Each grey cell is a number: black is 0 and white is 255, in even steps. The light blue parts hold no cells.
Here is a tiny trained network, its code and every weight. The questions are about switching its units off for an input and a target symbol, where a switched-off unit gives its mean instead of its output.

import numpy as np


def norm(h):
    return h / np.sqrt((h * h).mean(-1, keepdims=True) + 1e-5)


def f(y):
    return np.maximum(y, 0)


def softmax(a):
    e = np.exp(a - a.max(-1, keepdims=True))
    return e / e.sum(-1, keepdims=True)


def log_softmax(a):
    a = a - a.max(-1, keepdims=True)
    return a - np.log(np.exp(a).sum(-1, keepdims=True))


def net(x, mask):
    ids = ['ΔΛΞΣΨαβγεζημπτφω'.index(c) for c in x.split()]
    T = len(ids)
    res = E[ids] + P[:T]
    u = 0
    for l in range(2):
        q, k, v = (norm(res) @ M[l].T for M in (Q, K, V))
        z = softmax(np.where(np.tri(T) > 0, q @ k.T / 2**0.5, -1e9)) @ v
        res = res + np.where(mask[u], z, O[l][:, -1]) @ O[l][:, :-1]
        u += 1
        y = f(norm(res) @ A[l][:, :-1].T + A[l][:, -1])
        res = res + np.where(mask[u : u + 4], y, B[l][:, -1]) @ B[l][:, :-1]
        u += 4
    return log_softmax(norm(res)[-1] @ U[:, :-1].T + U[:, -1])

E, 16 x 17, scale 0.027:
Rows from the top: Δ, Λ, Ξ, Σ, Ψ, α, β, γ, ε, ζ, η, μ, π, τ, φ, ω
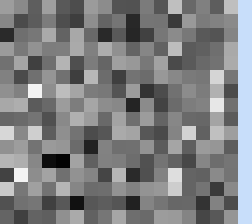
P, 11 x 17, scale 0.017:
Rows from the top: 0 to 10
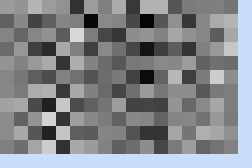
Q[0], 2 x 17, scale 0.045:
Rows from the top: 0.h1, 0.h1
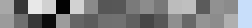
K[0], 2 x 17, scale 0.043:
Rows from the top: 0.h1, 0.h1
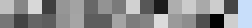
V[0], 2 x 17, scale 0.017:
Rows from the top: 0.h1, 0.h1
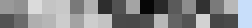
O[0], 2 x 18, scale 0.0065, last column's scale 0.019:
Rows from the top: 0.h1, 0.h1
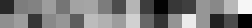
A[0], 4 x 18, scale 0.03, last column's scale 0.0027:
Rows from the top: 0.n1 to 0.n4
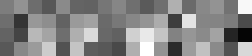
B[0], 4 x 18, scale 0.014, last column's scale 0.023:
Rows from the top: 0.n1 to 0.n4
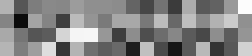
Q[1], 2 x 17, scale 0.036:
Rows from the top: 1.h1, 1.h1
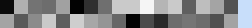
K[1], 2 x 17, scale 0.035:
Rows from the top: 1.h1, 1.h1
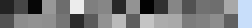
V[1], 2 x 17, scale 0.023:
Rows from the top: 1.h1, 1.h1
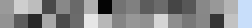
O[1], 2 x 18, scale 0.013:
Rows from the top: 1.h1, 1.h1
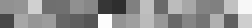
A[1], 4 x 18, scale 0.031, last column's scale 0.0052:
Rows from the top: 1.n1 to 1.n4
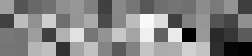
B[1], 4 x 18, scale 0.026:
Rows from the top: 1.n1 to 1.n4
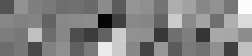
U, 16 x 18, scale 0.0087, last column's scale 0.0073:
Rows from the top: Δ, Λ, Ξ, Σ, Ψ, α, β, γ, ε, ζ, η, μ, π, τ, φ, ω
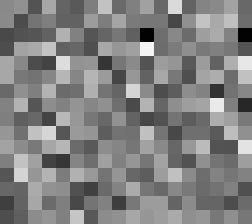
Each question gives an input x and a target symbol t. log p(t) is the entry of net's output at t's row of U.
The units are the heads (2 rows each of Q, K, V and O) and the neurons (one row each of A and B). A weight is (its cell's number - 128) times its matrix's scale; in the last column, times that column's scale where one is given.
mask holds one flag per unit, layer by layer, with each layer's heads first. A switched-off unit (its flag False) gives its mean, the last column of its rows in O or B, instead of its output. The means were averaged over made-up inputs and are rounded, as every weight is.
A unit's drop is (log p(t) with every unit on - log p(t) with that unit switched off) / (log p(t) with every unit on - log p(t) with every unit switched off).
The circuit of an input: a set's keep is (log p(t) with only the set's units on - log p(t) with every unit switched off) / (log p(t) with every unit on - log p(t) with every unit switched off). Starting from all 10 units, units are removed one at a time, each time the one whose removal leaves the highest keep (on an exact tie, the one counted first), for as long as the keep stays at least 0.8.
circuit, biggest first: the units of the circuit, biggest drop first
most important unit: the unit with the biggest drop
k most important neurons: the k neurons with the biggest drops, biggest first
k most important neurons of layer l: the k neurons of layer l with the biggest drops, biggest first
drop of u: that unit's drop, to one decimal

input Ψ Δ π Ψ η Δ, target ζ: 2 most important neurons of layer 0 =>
[0.n1; 0.n4]
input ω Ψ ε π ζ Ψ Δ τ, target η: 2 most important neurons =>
[0.n1; 1.n1]
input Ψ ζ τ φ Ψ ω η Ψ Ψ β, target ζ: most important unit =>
1.h1
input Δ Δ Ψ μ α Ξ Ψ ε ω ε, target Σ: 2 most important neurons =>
[0.n3; 0.n4]
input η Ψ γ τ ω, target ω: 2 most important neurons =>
[0.n2; 1.n4]
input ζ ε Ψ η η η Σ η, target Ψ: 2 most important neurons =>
[0.n1; 0.n4]
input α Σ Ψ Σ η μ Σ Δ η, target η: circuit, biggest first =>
[0.n4; 1.n4]
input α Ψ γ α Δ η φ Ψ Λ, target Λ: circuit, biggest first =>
[0.n2; 1.n4]
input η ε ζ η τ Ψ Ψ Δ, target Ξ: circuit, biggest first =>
[1.h1; 0.h1]
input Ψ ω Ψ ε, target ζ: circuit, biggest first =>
[1.h1; 1.n1; 0.h1]
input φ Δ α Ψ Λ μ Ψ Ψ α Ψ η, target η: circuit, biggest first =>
[1.n4; 0.n4]
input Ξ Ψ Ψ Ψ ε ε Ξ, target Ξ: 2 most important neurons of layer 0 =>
[0.n1; 0.n2]
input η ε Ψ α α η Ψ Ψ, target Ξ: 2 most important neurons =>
[0.n4; 1.n2]
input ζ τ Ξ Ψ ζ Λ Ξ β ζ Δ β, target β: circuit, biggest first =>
[0.h1]
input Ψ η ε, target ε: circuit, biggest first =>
[1.n3; 0.n3]
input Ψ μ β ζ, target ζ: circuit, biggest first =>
[1.h1; 1.n1; 0.h1]
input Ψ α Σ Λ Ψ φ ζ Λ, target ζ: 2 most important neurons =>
[1.n1; 1.n4]
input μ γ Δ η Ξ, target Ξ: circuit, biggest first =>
[1.n4; 1.n2; 0.n1]
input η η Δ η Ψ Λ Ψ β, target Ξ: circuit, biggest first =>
[0.h1; 1.h1]
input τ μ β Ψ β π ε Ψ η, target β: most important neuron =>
[1.n2]
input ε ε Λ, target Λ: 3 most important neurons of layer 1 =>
[1.n4; 1.n2; 1.n1]
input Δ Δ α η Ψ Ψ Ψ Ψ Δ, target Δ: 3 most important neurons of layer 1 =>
[1.n2; 1.n4; 1.n1]
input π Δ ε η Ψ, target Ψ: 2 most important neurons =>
[1.n2; 0.n1]
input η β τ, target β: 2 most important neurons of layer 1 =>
[1.n4; 1.n2]
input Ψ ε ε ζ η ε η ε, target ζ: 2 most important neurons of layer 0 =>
[0.n1; 0.n4]
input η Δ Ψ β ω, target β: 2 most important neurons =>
[1.n4; 1.n2]
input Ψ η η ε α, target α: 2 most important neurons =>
[0.n3; 0.n2]
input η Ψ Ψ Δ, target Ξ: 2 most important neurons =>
[0.n4; 1.n2]
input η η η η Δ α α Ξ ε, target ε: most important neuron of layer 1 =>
[1.n3]
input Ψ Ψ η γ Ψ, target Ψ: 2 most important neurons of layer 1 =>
[1.n2; 1.n1]
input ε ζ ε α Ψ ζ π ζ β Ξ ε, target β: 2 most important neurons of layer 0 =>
[0.n1; 0.n4]
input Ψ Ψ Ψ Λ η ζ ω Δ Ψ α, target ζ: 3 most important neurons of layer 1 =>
[1.n1; 1.n4; 1.n2]
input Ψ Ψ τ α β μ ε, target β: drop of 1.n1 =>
0.1
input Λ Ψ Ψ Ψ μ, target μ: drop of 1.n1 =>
0.6
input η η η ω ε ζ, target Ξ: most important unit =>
1.h1
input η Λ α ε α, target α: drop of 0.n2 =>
0.2
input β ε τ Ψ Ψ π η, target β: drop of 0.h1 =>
0.8
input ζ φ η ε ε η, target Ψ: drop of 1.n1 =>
-0.2
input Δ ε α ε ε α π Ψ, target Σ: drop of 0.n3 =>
0.7
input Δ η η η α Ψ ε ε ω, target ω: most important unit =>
0.n2
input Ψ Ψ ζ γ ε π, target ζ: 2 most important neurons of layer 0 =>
[0.n1; 0.n4]
